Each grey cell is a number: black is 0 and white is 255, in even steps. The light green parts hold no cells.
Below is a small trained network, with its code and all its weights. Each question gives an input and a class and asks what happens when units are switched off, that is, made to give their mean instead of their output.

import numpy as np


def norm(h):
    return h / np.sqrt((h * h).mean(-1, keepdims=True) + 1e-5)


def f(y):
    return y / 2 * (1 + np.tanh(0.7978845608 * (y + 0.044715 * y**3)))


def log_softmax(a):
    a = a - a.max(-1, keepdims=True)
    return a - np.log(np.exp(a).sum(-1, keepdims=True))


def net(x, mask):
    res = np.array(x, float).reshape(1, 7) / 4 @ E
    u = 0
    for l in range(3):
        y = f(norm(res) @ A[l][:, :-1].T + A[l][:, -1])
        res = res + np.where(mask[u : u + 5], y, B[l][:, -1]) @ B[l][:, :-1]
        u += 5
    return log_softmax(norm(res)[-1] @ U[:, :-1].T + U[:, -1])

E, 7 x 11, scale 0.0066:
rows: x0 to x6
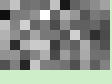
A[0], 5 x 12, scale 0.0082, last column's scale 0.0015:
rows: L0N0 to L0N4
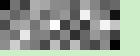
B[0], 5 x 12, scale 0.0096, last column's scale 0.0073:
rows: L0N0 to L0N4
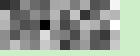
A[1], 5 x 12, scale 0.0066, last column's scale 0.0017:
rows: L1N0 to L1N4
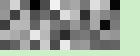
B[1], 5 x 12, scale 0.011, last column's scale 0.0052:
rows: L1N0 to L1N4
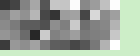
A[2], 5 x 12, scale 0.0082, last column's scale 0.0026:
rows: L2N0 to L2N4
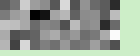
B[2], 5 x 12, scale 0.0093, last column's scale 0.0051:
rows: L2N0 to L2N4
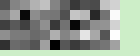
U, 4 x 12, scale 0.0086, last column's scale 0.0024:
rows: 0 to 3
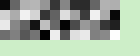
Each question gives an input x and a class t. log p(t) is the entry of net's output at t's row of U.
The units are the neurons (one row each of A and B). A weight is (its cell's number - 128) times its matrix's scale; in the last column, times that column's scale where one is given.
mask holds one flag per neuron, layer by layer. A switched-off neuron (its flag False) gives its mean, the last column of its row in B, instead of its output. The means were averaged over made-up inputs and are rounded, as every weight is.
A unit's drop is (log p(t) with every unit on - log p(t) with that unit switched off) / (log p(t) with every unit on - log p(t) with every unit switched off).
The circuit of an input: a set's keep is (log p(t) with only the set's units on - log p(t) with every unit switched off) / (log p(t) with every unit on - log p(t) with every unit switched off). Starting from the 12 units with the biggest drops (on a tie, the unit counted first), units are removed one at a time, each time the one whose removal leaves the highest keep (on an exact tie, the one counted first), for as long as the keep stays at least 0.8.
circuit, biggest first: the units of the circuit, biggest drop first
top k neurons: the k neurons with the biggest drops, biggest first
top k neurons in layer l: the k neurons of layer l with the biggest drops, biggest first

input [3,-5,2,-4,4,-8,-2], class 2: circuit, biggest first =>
(L0N3, L1N0)
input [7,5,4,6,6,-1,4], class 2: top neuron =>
(L1N3)
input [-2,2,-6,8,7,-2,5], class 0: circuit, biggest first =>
(L0N2, L2N1)
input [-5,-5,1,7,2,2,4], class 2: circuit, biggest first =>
(L0N0, L1N0)
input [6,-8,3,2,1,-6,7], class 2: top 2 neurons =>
(L0N4, L0N0)
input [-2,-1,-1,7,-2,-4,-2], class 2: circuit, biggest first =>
(L0N4, L2N2)
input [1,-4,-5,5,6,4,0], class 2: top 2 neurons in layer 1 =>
(L1N0, L1N3)
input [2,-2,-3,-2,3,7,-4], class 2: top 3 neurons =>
(L0N2, L1N0, L0N0)
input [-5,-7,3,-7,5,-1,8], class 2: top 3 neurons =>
(L0N1, L1N0, L0N3)
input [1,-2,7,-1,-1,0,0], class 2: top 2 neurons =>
(L0N0, L1N2)
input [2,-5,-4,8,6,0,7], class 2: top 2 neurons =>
(L1N0, L1N3)
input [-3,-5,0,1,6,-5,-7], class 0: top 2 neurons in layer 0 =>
(L0N2, L0N4)
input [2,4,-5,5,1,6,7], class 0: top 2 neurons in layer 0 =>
(L0N2, L0N0)
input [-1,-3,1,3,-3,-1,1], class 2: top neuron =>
(L0N4)
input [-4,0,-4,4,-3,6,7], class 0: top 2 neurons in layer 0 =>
(L0N2, L0N0)
